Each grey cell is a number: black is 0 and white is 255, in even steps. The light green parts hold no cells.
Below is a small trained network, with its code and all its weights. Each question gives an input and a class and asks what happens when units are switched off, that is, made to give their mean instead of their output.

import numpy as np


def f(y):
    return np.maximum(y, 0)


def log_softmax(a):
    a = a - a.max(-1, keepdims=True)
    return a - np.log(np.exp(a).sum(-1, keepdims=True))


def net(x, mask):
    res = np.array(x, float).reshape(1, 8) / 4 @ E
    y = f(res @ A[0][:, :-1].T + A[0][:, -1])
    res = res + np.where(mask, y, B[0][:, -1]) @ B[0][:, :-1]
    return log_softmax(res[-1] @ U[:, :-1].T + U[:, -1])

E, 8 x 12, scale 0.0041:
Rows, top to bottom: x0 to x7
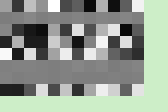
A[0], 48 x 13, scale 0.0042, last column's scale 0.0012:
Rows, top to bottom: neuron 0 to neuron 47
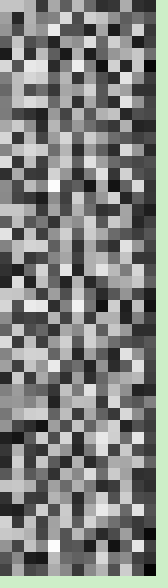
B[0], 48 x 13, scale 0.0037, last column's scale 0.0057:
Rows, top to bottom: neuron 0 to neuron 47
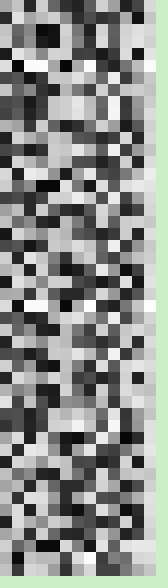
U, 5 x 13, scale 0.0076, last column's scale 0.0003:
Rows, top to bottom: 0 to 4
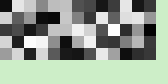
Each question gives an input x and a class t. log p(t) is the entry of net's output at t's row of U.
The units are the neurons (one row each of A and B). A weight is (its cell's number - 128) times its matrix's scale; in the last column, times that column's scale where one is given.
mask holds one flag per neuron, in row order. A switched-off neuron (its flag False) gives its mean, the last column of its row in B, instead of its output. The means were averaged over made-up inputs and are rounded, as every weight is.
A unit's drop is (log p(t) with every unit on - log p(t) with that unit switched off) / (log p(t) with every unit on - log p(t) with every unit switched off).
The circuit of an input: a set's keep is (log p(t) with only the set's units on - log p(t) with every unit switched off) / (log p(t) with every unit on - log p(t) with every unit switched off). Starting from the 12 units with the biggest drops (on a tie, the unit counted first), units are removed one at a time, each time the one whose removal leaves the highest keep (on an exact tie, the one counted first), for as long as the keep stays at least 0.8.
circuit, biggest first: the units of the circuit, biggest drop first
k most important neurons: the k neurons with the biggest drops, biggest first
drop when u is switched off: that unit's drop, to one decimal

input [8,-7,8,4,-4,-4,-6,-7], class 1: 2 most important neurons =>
[neuron 15; neuron 45]
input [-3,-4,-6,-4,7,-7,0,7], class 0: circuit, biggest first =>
[neuron 1]
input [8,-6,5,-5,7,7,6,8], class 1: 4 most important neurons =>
[neuron 45; neuron 30; neuron 15; neuron 2]
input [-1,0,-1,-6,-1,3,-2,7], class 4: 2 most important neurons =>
[neuron 36; neuron 42]
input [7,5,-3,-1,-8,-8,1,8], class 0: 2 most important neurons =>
[neuron 4; neuron 23]
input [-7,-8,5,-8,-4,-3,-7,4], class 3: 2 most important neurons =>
[neuron 5; neuron 25]
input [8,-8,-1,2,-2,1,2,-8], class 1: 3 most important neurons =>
[neuron 15; neuron 45; neuron 2]
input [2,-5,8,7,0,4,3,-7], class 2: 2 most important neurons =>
[neuron 35; neuron 9]
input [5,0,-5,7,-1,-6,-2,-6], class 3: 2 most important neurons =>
[neuron 14; neuron 37]
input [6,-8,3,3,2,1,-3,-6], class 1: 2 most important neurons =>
[neuron 15; neuron 45]
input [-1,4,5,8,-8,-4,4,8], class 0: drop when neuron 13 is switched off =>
-0.1
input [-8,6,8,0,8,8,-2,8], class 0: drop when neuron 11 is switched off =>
0.3
